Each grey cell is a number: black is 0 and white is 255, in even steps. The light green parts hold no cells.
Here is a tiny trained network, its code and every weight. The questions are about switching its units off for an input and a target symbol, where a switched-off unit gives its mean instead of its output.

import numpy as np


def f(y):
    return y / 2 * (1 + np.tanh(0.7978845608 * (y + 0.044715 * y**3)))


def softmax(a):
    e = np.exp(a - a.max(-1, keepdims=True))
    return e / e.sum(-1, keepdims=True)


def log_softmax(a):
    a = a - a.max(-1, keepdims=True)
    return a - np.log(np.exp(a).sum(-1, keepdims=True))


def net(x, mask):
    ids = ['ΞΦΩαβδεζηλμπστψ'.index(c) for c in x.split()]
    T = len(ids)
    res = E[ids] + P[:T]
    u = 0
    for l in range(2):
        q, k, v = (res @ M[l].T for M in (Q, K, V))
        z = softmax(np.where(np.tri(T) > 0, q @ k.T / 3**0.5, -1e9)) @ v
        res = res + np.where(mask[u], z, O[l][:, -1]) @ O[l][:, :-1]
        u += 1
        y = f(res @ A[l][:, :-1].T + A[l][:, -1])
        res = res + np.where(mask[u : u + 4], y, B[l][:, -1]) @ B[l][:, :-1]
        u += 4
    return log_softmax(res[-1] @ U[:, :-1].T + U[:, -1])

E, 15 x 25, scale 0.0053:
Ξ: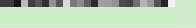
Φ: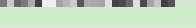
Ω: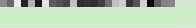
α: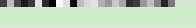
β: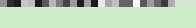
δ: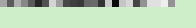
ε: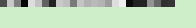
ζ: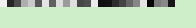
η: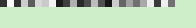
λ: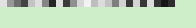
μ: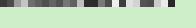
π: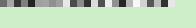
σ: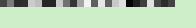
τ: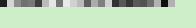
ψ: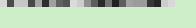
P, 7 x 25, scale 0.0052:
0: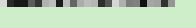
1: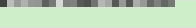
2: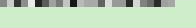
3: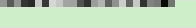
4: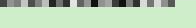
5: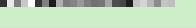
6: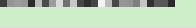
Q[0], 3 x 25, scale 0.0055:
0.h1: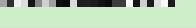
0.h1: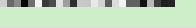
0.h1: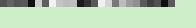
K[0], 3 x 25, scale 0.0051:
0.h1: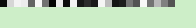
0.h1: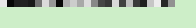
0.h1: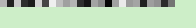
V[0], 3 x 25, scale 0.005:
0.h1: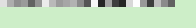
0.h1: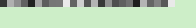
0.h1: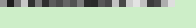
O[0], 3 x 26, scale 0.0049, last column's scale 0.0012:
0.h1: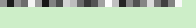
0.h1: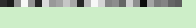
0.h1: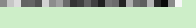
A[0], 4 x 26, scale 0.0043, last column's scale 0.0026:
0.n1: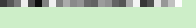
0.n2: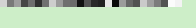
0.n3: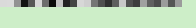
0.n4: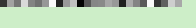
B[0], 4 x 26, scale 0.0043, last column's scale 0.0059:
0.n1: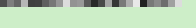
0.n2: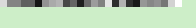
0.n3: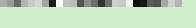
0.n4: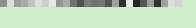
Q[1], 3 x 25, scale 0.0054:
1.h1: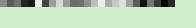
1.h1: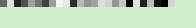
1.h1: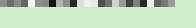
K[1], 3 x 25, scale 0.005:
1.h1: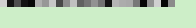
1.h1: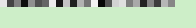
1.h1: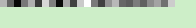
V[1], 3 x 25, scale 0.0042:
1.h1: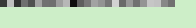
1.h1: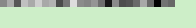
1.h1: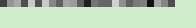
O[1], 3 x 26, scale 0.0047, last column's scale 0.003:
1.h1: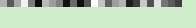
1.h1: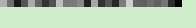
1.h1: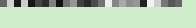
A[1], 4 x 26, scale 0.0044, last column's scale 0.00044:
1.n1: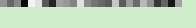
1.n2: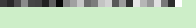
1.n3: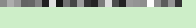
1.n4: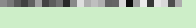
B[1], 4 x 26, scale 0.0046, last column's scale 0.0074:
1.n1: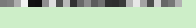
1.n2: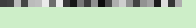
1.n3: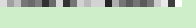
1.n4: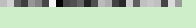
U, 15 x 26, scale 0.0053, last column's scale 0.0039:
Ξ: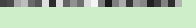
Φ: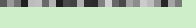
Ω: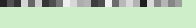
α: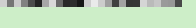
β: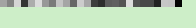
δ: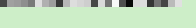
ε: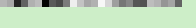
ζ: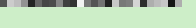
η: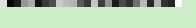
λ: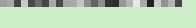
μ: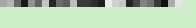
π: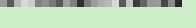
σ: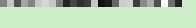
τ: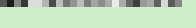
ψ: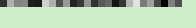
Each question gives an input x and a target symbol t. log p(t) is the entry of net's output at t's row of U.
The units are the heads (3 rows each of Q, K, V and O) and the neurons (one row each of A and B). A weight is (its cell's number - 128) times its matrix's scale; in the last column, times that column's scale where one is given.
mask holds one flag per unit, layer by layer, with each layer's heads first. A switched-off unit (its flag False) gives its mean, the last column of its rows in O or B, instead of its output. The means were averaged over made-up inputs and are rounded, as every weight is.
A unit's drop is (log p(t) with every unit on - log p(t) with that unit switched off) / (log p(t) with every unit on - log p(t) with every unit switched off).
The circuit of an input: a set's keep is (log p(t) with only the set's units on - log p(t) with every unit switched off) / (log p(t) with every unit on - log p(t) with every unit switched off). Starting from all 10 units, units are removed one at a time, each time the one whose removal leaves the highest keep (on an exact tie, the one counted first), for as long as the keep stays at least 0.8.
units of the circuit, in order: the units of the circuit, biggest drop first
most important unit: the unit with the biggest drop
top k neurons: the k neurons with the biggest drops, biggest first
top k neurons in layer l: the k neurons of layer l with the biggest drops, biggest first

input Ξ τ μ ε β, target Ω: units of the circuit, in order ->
(0.h1; 0.n1)
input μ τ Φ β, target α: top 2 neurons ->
(0.n2; 1.n3)
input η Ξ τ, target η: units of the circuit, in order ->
(1.h1; 0.n4)
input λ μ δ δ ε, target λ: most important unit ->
1.n1
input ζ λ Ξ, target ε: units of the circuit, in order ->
(0.h1; 1.n3; 1.h1)
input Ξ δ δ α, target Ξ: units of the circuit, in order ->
(0.h1; 1.h1)
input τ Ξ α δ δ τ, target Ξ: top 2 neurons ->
(0.n1; 1.n2)
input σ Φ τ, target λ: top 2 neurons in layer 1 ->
(1.n4; 1.n2)
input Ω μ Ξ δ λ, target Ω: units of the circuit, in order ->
(0.n3; 1.h1; 0.n2)
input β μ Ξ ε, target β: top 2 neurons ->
(0.n3; 1.n1)
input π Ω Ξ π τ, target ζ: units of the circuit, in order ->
(1.h1; 1.n3; 0.n3)
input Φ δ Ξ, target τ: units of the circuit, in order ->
(0.h1; 1.n2)
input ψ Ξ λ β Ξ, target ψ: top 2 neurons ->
(1.n3; 0.n1)
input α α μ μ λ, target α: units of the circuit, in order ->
(1.n4; 1.h1; 0.h1)
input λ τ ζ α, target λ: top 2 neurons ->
(1.n1; 0.n3)
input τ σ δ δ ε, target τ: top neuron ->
(1.n2)
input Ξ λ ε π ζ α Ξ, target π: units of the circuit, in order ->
(0.h1; 0.n4)
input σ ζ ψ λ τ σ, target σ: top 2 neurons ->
(0.n3; 1.n4)
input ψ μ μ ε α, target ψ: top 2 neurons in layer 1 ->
(1.n1; 1.n3)
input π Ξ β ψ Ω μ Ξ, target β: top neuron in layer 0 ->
(0.n4)
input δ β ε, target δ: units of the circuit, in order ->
(1.h1; 0.n2)
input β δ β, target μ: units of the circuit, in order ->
(0.h1; 0.n3; 0.n2)
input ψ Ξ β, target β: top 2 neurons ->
(0.n4; 1.n3)
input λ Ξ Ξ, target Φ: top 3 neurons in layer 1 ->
(1.n4; 1.n3; 1.n2)
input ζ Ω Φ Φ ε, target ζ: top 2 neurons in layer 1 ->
(1.n1; 1.n3)
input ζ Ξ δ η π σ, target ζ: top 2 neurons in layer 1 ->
(1.n1; 1.n3)
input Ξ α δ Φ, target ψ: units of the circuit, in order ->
(0.h1; 1.n3)
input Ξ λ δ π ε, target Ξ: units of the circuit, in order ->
(0.h1; 1.h1)
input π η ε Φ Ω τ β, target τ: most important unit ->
0.h1
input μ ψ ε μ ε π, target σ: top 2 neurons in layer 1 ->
(1.n2; 1.n4)
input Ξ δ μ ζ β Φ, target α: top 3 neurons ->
(0.n2; 1.n3; 0.n3)
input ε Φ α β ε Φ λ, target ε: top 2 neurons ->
(0.n3; 1.n4)
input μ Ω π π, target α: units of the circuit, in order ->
(0.h1; 0.n2; 1.n3; 1.h1)
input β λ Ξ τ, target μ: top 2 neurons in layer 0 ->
(0.n3; 0.n2)
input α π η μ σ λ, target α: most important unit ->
1.n4
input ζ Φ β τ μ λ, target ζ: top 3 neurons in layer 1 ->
(1.n1; 1.n3; 1.n2)
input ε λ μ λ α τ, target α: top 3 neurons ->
(0.n2; 1.n3; 0.n3)
